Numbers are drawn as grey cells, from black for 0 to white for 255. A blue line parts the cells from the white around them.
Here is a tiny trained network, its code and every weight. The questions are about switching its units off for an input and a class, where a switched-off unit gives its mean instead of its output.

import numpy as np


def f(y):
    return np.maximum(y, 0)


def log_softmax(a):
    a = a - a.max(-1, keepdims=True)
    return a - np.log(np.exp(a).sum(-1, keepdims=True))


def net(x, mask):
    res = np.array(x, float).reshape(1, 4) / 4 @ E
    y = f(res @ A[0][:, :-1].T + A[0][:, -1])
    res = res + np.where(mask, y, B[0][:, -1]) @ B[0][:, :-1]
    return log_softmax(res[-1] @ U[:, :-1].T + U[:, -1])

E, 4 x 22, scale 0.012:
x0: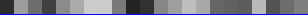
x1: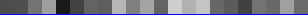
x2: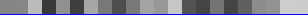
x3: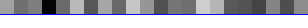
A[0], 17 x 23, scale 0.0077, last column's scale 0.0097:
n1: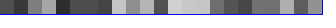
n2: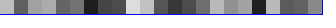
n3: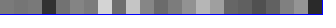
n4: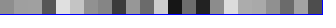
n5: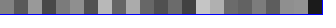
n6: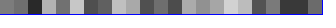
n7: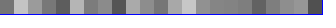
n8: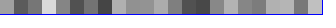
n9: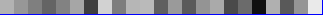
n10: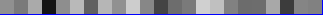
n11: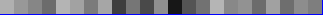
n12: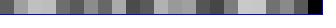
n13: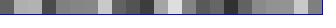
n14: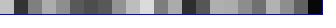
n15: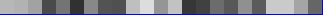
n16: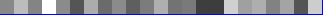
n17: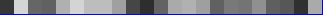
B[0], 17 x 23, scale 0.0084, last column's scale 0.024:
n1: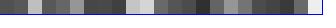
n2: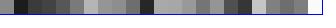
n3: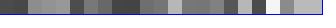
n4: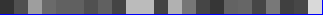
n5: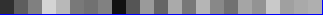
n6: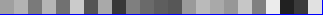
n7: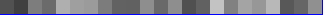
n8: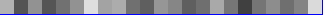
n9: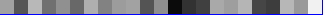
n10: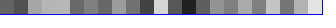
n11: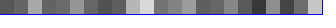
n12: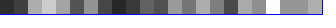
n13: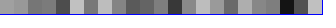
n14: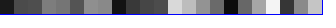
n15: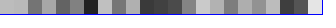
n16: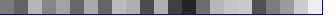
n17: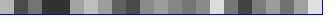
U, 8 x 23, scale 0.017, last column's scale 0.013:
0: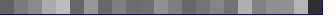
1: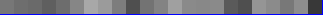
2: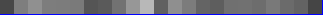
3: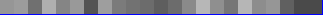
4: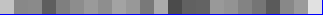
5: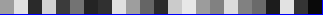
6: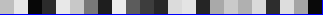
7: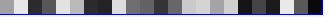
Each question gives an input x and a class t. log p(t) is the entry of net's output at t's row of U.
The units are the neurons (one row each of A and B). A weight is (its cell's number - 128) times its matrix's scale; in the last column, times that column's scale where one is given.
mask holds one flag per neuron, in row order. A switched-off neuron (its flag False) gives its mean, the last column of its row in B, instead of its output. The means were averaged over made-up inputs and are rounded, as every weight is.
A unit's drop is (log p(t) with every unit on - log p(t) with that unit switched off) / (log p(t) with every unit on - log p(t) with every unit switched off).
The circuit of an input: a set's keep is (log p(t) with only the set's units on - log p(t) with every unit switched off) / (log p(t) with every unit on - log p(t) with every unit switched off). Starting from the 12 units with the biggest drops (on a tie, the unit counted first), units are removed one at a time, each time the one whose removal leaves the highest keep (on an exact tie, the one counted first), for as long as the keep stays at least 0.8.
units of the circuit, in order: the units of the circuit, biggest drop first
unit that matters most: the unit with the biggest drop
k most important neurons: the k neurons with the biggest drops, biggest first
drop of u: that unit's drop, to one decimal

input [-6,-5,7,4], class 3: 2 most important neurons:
(n15 n17)
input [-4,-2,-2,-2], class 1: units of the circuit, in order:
(n9 n2)
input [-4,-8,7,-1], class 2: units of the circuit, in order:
(n4)
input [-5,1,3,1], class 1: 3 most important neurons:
(n14 n6 n2)
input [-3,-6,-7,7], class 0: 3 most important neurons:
(n10 n9 n15)
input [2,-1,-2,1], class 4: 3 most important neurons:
(n14 n15 n2)
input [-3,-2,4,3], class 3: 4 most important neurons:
(n15 n16 n17 n1)
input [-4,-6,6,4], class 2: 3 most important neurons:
(n4 n11 n6)
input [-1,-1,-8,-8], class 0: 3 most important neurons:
(n16 n15 n12)
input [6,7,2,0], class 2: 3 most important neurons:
(n1 n2 n8)
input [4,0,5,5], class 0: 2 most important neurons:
(n6 n3)
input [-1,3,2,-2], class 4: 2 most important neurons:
(n4 n14)
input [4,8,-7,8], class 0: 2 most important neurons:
(n10 n4)
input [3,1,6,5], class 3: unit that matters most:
n13
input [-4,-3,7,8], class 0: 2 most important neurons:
(n9 n10)
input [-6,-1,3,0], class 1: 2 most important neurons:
(n14 n2)
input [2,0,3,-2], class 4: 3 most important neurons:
(n6 n14 n15)
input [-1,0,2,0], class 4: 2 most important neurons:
(n6 n14)
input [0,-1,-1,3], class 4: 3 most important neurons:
(n14 n12 n4)
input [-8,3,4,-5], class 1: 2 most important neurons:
(n14 n8)
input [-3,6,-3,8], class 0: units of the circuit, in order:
(n10)
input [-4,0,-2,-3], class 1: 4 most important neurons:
(n9 n14 n10 n8)
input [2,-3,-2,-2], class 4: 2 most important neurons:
(n14 n1)
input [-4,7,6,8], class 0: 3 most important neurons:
(n9 n10 n4)
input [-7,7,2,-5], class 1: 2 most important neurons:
(n8 n14)
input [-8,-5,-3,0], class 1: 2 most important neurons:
(n2 n14)
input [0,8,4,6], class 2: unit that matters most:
n1
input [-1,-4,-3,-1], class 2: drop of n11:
0.1
